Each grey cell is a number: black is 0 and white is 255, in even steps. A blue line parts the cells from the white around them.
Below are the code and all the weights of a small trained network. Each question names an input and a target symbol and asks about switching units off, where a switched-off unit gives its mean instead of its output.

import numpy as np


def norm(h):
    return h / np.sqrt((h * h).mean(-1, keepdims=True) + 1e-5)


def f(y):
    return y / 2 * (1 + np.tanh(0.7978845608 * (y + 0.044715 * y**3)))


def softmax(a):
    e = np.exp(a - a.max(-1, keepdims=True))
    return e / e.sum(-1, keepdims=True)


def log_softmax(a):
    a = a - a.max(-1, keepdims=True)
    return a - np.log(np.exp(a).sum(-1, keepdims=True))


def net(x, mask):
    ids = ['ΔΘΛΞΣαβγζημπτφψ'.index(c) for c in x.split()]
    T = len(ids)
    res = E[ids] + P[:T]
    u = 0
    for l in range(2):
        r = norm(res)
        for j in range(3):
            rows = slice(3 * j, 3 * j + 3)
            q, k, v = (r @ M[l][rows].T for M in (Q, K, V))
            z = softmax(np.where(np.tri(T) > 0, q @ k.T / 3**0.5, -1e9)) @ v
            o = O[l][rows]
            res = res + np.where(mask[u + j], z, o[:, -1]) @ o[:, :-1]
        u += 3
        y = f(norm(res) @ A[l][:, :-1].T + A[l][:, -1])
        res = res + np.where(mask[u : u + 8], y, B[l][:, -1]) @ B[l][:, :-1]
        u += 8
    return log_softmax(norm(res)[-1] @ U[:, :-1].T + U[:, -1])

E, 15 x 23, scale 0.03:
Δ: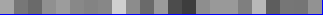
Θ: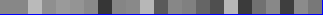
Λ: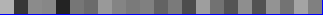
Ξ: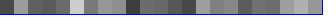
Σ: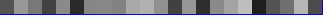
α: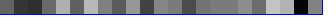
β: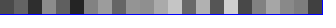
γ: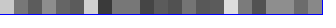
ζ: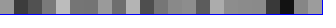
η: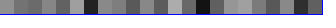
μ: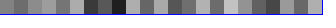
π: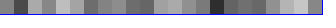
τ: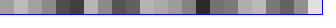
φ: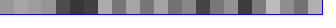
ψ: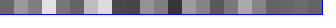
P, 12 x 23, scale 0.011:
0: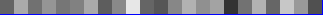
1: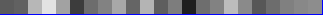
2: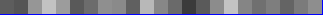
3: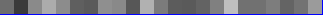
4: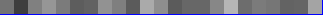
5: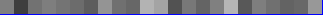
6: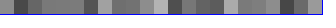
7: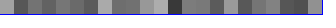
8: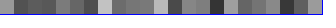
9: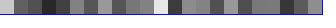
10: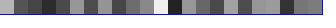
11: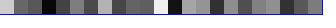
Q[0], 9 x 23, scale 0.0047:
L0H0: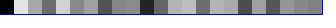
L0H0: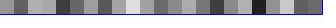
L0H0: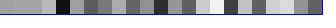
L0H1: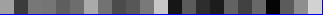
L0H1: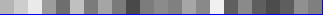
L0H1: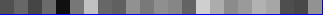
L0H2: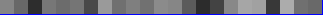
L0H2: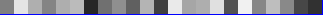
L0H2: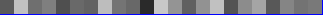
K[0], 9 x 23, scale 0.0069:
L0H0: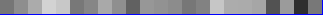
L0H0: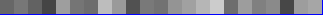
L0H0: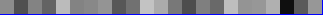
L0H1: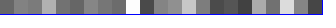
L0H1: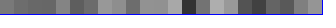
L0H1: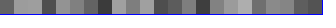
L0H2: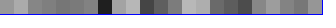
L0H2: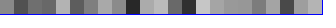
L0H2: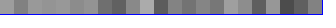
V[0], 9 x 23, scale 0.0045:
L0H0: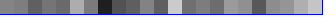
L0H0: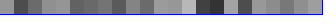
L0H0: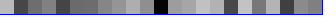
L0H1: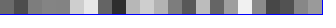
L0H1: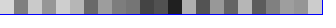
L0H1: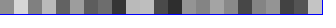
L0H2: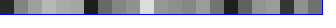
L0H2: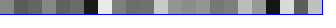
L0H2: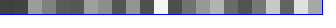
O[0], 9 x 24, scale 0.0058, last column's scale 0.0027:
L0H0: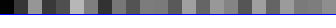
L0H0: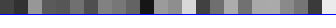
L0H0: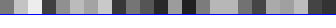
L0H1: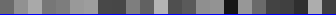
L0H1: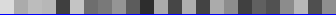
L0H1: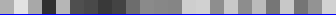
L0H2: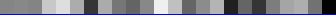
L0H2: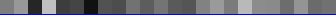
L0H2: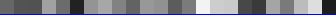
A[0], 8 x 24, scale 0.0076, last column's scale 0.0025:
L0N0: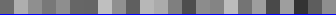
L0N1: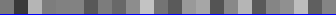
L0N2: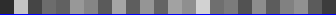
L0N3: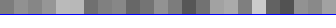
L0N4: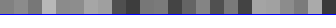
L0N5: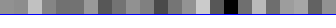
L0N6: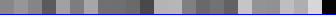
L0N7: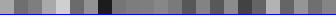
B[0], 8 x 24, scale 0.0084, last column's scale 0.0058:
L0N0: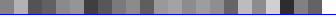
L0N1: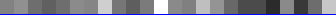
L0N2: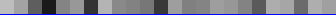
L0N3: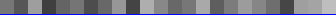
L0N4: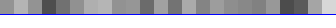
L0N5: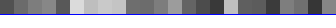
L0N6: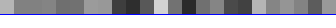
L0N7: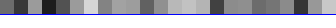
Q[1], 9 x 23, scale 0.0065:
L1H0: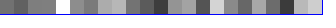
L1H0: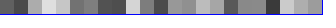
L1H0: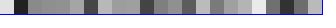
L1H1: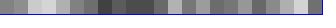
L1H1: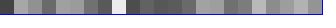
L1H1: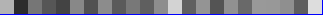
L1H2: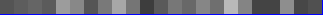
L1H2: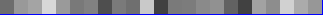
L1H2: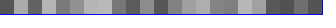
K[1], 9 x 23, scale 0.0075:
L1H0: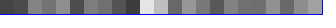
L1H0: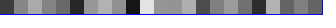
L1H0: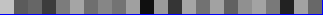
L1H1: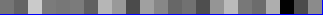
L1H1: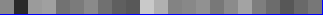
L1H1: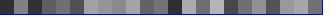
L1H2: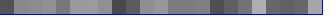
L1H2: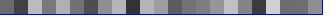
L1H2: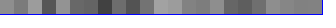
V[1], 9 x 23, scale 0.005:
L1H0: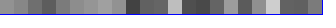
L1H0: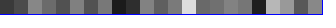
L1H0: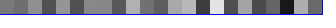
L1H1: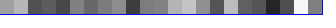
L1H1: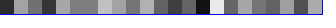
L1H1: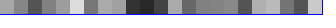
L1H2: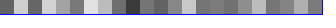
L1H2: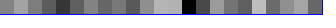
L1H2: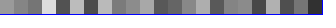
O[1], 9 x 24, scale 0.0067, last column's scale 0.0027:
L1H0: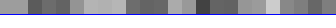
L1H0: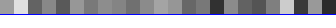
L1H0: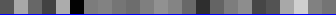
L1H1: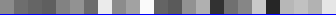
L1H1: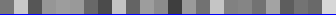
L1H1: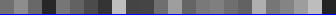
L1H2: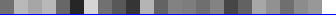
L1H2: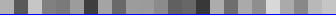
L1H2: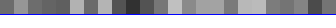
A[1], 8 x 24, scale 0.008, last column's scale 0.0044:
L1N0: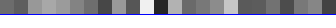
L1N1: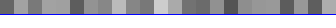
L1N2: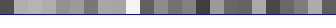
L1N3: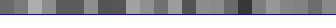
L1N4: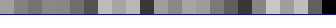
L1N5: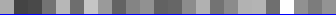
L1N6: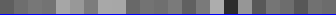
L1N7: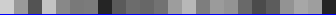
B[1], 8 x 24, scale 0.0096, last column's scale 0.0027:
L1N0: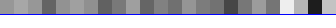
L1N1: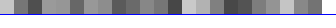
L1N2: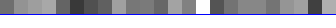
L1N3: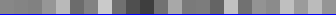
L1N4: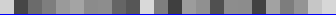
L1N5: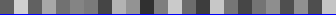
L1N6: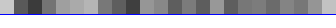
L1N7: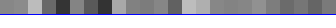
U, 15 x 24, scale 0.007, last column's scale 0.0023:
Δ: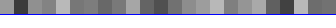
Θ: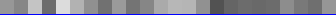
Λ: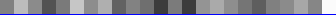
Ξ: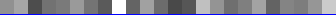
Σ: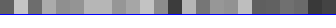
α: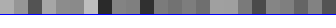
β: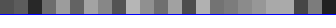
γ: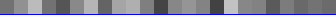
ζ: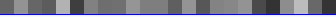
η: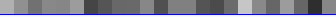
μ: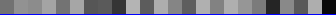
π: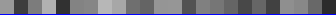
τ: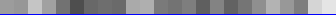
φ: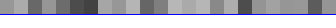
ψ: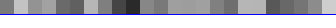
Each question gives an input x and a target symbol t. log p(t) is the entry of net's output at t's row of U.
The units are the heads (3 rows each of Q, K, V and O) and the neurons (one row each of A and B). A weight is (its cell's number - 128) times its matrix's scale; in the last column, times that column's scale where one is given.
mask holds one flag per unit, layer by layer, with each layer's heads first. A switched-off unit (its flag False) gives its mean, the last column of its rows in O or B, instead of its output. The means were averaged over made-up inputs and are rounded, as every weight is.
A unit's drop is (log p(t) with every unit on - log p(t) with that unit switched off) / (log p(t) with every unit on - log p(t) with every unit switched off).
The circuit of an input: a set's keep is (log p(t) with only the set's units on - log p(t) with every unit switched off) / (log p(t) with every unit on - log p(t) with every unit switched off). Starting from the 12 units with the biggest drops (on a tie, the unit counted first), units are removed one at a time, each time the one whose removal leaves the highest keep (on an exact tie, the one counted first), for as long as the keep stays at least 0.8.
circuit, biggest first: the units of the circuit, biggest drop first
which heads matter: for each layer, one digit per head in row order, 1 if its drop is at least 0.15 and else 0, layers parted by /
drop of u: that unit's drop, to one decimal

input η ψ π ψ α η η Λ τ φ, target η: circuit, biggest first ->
L0H2
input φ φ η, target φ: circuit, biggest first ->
L0H1, L0H2
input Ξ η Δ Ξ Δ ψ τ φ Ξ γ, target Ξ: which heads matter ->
100 / 010
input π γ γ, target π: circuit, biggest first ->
L0H1, L1H1
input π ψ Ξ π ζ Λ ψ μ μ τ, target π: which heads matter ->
010 / 000
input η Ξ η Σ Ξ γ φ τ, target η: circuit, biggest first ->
L0H2, L1H2
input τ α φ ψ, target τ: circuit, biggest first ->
L1H2, L0N6
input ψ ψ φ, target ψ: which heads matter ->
000 / 001
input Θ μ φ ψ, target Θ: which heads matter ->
001 / 000
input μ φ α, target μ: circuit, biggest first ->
L1H0, L0H1
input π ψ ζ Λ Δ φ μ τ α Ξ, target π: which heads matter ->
110 / 010
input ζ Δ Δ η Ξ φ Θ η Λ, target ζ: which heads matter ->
000 / 100
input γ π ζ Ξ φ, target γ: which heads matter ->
001 / 000
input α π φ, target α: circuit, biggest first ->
L1H1
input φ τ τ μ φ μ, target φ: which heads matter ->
010 / 000
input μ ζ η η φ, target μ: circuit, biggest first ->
L1H0, L1H2
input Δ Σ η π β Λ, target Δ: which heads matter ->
100 / 100
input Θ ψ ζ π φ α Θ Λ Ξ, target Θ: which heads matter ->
001 / 000
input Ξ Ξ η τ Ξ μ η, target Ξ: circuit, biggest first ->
L1H1, L0H0
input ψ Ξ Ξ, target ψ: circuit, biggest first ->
L1H2
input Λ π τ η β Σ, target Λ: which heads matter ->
100 / 000
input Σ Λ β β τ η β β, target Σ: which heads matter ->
000 / 010
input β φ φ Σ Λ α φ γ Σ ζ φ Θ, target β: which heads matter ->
010 / 000
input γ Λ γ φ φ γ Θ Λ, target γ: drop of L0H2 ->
1.0
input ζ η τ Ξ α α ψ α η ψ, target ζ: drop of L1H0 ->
0.9
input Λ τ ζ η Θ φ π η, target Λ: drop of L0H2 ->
0.1
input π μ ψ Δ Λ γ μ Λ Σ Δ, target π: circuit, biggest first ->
L0H1
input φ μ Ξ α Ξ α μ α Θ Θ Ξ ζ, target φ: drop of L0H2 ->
0.2
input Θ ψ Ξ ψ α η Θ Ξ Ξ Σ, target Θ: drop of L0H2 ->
0.8
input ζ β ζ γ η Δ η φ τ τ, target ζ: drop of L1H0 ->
0.8
